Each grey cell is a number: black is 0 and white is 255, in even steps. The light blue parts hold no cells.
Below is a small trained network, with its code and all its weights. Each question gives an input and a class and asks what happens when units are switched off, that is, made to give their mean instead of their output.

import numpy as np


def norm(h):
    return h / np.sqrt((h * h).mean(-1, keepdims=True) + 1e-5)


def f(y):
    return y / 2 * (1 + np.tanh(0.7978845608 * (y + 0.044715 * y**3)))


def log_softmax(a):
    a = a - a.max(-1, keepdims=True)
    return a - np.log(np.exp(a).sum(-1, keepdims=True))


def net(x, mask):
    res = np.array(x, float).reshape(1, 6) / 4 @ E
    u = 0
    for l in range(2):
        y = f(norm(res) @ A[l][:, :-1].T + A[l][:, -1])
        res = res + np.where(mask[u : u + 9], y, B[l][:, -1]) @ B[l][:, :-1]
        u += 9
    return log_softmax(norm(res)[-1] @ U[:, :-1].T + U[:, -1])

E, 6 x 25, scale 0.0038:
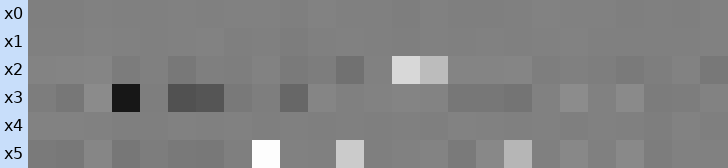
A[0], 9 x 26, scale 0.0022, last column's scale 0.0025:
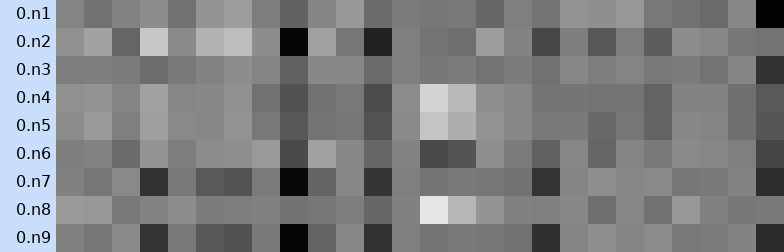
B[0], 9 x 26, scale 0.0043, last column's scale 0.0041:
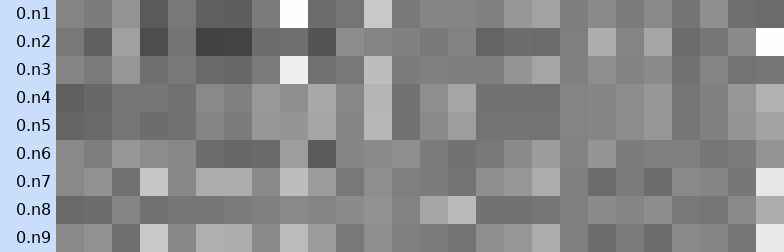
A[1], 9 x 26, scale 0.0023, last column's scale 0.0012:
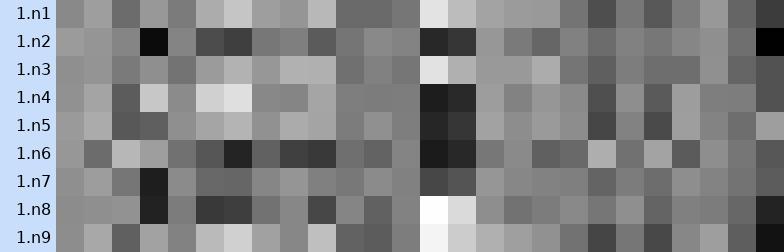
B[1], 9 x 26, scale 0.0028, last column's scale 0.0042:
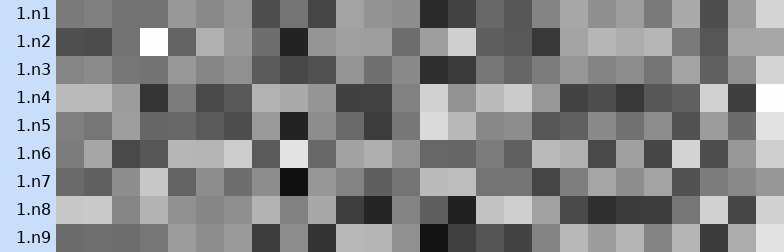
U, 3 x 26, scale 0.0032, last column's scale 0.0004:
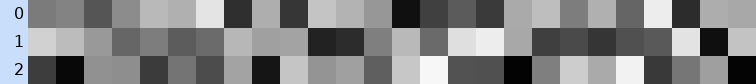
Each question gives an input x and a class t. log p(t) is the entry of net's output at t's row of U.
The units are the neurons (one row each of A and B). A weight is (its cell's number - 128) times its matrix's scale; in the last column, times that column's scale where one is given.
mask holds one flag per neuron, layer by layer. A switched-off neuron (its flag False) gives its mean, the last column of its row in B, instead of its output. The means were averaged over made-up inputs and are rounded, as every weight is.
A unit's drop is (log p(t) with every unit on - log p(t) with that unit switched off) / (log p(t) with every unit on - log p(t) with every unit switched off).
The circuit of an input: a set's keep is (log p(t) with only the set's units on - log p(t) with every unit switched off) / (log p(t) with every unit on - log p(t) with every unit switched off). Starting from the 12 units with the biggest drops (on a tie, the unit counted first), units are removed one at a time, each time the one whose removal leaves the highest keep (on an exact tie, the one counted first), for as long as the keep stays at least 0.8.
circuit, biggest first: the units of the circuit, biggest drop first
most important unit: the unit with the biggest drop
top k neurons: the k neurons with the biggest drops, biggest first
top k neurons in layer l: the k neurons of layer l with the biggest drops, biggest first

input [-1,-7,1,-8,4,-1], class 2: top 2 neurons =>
0.n2, 1.n9
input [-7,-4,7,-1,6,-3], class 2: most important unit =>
0.n4
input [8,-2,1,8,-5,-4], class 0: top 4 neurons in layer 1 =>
1.n9, 1.n1, 1.n8, 1.n3
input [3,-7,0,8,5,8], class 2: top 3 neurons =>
1.n2, 1.n4, 1.n7
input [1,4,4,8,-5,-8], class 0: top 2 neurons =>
0.n9, 0.n7
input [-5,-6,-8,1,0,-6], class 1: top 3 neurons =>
0.n9, 0.n7, 1.n4
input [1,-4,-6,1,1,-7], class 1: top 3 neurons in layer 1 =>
1.n4, 1.n9, 1.n1
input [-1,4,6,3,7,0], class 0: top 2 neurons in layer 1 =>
1.n4, 1.n9
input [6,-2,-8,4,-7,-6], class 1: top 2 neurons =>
0.n9, 0.n7
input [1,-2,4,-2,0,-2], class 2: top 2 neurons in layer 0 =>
0.n4, 0.n5
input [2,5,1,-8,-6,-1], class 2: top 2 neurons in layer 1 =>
1.n9, 1.n1
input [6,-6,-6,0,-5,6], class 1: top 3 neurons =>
0.n2, 1.n4, 0.n8
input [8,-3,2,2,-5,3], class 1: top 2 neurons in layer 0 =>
0.n9, 0.n7
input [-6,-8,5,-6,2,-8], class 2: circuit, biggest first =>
0.n2
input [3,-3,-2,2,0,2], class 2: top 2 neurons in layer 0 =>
0.n2, 0.n9
